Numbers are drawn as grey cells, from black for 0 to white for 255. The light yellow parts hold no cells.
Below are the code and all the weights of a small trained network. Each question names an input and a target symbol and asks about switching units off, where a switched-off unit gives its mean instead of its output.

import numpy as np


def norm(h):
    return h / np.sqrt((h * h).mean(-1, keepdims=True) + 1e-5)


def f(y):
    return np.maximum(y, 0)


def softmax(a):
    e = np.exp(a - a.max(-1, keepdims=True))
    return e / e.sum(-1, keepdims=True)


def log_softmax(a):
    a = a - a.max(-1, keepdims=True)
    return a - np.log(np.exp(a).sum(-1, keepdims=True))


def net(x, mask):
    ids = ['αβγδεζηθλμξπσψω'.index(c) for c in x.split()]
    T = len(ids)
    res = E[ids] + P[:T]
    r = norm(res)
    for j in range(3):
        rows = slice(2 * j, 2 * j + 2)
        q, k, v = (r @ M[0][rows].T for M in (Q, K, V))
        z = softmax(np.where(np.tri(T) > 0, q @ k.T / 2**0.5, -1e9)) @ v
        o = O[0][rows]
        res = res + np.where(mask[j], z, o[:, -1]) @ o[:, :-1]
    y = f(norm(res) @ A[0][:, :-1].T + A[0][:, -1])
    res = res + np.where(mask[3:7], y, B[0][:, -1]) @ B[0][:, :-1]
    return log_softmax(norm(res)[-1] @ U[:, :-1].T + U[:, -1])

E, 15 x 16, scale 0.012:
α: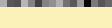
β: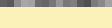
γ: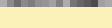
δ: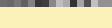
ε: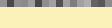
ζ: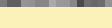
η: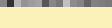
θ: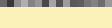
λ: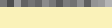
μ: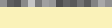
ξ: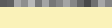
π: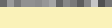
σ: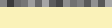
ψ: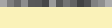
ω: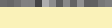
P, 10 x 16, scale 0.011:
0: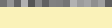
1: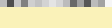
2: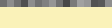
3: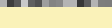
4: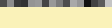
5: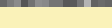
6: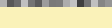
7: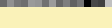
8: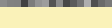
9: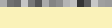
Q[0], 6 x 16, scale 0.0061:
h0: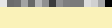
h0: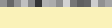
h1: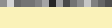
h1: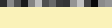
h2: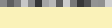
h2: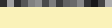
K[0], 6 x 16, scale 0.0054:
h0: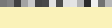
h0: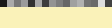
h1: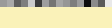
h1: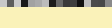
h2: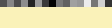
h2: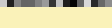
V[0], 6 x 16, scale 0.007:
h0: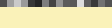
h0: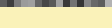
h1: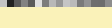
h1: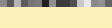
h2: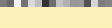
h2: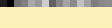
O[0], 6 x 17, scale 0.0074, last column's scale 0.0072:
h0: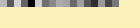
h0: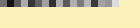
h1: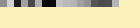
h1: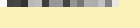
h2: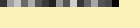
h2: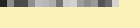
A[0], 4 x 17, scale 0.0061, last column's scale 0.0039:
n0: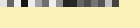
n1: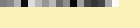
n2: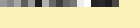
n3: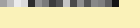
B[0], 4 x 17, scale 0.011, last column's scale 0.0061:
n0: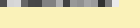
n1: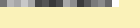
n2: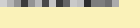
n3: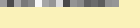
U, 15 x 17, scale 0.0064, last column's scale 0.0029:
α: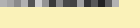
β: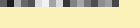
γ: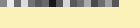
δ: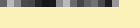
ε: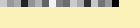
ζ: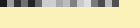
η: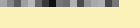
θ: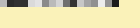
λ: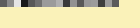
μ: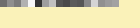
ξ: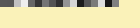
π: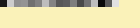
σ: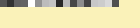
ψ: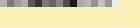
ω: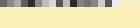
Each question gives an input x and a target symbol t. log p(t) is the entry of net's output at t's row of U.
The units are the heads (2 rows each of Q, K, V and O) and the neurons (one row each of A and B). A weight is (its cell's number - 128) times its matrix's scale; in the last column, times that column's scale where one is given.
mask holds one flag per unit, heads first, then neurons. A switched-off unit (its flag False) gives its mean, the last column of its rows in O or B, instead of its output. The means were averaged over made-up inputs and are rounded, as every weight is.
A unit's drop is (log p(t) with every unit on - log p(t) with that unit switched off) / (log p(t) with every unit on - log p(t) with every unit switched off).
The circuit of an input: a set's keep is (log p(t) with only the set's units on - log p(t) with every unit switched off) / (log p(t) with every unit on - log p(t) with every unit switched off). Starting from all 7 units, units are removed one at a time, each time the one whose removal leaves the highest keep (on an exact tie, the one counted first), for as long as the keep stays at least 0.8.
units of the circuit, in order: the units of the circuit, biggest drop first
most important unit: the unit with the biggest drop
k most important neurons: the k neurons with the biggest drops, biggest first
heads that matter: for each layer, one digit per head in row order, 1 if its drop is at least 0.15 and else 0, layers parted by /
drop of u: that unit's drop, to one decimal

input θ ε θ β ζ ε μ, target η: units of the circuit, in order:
(h1)
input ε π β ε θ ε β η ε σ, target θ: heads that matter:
010
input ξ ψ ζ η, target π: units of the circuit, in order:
(h2; h1)
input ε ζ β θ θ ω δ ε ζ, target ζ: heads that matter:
110
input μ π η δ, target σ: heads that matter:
100
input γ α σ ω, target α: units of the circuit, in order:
(h1; n3; h2)
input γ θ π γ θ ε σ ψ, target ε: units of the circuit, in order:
(h1; h2; n0)
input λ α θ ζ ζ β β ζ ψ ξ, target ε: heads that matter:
110
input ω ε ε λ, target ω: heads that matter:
101
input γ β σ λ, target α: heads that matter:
011
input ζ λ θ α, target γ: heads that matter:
110
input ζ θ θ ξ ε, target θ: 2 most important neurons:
(n1; n0)
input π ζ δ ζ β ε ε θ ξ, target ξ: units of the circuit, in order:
(h1; n1)
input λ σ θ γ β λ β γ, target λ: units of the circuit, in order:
(h1; n0)
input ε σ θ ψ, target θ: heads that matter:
010
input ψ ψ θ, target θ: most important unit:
h0
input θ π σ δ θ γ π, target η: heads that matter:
011
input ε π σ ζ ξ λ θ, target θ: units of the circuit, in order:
(h1; n1)
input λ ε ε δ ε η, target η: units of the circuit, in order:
(h2; h1)
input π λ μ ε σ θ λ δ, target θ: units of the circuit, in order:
(h1)
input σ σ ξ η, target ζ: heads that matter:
011
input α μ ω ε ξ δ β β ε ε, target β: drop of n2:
0.0
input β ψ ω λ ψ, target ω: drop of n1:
0.1
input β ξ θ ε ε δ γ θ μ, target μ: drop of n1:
0.1
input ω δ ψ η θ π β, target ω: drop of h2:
0.4
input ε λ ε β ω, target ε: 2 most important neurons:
(n0; n1)
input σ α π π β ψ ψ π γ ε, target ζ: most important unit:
h2
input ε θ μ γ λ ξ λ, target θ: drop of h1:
0.2
